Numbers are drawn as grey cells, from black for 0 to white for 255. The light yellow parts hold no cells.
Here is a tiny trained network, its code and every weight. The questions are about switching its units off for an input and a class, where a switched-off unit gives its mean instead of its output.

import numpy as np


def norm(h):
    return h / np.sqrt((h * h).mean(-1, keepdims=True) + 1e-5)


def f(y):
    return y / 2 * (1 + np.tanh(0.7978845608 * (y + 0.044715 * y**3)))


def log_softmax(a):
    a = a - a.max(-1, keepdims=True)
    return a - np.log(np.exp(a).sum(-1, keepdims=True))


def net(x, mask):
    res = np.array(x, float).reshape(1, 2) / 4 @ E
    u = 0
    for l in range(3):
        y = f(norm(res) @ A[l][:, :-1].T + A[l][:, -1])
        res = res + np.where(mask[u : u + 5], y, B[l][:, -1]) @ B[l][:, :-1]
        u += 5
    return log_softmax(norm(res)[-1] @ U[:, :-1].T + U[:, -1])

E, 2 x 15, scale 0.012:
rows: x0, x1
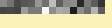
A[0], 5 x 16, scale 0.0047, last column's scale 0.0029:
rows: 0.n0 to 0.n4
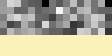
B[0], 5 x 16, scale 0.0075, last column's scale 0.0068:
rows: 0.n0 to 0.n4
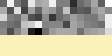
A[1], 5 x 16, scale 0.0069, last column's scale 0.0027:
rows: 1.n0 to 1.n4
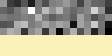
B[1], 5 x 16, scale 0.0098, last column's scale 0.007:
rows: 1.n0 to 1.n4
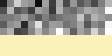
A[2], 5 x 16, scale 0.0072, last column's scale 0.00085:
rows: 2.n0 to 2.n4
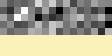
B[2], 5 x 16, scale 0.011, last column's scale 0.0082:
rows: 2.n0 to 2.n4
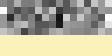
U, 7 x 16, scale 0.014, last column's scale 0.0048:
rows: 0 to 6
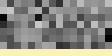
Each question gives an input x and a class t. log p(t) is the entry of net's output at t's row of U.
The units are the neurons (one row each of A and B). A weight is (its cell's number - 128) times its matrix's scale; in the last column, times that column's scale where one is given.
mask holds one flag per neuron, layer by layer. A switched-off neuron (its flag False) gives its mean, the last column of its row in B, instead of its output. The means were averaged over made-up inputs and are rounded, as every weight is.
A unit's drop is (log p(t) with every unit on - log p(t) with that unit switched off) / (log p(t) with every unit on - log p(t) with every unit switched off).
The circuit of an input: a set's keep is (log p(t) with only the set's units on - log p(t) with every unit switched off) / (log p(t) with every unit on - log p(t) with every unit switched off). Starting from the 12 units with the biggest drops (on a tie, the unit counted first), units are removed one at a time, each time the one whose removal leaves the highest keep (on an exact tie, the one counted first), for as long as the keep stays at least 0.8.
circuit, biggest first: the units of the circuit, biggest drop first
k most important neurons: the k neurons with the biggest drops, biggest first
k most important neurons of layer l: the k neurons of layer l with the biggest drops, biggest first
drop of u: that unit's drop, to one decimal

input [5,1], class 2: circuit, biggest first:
1.n0
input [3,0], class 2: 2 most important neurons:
1.n0; 0.n0
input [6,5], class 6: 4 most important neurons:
1.n4; 0.n0; 1.n0; 2.n1
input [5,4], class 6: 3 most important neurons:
1.n4; 0.n0; 1.n0
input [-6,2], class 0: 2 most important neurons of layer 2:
2.n2; 2.n0
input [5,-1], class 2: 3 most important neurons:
1.n0; 0.n0; 0.n3
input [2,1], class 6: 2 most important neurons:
1.n4; 0.n0
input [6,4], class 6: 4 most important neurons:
1.n4; 0.n0; 2.n1; 1.n0
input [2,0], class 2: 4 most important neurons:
0.n0; 1.n0; 0.n4; 0.n2
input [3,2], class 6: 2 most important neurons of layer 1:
1.n4; 1.n3
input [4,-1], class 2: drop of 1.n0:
1.1
